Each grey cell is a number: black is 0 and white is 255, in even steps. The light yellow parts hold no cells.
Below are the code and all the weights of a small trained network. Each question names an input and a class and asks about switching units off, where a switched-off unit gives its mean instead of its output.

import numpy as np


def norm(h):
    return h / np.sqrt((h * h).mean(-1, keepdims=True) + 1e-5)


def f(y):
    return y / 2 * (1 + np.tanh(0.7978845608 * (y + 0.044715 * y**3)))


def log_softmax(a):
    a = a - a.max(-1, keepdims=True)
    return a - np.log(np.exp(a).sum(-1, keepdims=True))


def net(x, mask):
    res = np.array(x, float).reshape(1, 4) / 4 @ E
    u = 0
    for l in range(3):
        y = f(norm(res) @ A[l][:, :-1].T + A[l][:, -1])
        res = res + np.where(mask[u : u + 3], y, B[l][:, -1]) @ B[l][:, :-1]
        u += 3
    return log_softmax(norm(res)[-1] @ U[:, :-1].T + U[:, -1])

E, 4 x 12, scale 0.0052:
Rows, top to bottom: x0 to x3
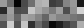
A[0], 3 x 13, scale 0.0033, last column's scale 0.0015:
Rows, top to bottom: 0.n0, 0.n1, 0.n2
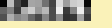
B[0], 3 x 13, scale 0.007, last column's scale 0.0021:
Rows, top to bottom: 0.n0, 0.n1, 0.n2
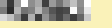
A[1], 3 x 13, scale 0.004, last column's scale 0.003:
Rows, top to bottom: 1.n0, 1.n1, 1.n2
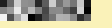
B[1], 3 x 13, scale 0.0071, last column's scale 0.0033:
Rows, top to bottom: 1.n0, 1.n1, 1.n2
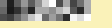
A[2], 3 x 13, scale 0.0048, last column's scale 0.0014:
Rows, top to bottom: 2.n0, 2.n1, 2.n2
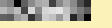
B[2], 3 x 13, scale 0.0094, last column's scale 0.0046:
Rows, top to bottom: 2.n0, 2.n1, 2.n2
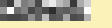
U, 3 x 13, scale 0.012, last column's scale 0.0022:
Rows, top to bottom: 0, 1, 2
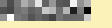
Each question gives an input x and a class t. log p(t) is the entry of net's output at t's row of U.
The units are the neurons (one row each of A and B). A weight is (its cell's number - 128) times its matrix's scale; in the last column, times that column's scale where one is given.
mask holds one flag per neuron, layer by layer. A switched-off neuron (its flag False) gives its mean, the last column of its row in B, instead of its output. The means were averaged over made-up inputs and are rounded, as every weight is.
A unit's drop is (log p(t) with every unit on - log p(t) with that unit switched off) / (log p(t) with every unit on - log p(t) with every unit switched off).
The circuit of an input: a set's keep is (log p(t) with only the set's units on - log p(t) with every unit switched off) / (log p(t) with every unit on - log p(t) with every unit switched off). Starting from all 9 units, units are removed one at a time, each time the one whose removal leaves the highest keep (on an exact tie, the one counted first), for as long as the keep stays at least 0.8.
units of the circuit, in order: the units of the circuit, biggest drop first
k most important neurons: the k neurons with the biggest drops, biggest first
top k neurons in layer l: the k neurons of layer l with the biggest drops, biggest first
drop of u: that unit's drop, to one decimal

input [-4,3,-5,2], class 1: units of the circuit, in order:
1.n1
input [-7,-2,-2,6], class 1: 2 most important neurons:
1.n1, 2.n1
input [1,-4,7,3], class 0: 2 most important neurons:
1.n2, 2.n1
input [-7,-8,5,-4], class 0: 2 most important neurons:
1.n2, 2.n0
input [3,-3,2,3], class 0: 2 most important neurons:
1.n2, 1.n1
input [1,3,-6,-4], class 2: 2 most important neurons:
1.n2, 2.n1
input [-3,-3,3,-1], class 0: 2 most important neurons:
1.n2, 2.n0
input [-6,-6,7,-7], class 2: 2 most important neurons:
2.n1, 0.n0
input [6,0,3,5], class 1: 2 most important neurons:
2.n0, 2.n1
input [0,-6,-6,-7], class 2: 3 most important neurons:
2.n1, 0.n0, 0.n1
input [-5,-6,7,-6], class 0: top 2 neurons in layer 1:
1.n2, 1.n0
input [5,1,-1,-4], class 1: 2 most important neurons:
2.n0, 0.n2
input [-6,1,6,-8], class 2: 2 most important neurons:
2.n1, 2.n0
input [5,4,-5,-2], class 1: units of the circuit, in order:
2.n0
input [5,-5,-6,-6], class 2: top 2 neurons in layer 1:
1.n1, 1.n0
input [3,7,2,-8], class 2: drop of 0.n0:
-0.1
